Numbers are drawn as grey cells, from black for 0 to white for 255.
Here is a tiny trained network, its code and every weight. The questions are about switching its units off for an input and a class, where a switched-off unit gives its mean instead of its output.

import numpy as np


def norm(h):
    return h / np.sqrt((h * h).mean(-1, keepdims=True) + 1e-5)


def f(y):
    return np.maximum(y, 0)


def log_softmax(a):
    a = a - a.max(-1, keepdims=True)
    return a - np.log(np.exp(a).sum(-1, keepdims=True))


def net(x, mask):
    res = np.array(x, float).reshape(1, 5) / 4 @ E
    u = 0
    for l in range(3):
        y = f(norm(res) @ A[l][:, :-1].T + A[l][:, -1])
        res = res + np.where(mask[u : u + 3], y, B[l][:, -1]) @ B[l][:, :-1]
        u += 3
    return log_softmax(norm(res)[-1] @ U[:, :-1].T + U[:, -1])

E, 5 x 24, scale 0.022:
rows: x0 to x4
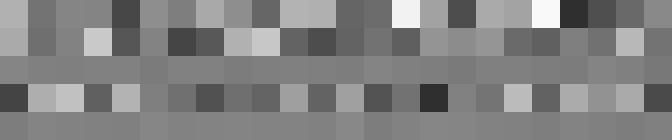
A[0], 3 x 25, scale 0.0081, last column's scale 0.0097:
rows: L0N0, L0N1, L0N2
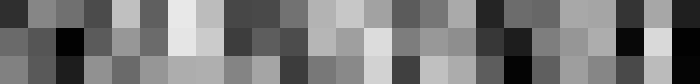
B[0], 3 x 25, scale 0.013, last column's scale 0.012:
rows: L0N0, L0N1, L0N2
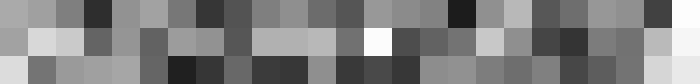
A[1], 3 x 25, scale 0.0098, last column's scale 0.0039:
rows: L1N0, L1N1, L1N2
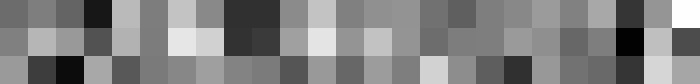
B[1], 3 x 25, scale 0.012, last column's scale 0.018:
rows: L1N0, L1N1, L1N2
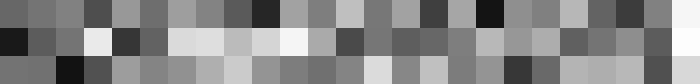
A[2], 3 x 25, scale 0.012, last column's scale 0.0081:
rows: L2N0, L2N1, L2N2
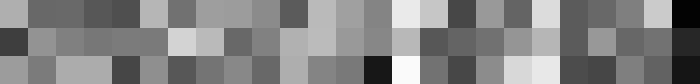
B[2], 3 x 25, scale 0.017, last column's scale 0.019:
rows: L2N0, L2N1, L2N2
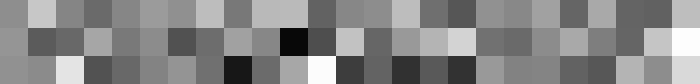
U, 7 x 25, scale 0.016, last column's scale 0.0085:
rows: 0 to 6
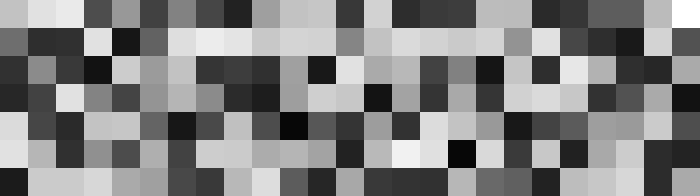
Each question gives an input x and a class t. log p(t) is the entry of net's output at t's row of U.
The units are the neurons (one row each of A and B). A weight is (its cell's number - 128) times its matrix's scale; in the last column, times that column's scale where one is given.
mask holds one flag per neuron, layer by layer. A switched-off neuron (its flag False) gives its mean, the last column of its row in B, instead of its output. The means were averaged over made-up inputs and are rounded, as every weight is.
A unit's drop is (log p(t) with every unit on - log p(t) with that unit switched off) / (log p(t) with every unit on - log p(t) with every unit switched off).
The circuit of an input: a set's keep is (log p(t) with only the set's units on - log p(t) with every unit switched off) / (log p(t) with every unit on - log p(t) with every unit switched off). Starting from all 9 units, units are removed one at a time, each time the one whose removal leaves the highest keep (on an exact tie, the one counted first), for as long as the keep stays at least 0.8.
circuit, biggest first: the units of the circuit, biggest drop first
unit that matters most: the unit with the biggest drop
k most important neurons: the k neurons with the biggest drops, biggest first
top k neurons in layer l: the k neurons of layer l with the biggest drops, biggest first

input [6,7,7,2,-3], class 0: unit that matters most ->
L2N2
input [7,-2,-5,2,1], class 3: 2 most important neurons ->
[L2N2 L0N1]
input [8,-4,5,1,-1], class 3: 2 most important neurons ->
[L2N2 L1N0]
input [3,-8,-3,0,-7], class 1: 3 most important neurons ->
[L1N1 L0N1 L2N1]
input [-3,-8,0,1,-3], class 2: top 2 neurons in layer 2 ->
[L2N2 L2N1]
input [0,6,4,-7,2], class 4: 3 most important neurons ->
[L0N2 L1N1 L2N2]
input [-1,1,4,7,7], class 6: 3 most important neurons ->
[L1N0 L0N0 L2N2]
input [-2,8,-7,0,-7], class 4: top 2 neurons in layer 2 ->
[L2N0 L2N2]
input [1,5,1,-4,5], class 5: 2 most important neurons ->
[L2N1 L2N0]
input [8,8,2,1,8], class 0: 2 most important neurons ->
[L2N2 L0N2]
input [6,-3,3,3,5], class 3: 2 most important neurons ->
[L0N1 L2N2]
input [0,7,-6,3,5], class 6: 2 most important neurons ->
[L2N2 L2N1]
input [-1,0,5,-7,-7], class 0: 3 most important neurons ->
[L0N1 L0N2 L2N1]
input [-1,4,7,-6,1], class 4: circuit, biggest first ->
[L0N2]
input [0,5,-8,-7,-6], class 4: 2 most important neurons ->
[L0N2 L1N1]
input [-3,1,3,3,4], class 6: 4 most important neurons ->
[L1N0 L2N2 L0N1 L0N0]
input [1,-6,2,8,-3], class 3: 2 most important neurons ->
[L1N2 L1N1]
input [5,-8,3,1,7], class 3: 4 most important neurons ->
[L1N0 L1N2 L2N2 L0N0]
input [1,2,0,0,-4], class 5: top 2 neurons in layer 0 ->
[L0N1 L0N0]
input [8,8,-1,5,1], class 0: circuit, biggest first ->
[L2N2]
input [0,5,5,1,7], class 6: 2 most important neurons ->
[L2N2 L0N2]
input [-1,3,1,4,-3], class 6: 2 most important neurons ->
[L2N2 L1N0]
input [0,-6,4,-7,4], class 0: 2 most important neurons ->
[L0N1 L0N2]
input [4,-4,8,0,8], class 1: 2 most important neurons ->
[L1N1 L0N0]
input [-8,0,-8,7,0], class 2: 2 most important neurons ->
[L1N1 L0N2]
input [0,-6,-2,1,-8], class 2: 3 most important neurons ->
[L0N0 L1N0 L2N2]
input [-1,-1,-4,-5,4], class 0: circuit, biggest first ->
[L0N1]
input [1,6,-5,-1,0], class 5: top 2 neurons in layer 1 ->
[L1N0 L1N1]
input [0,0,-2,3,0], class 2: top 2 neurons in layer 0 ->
[L0N1 L0N2]
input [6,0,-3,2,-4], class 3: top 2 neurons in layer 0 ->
[L0N2 L0N1]
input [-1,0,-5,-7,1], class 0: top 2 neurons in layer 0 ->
[L0N1 L0N2]
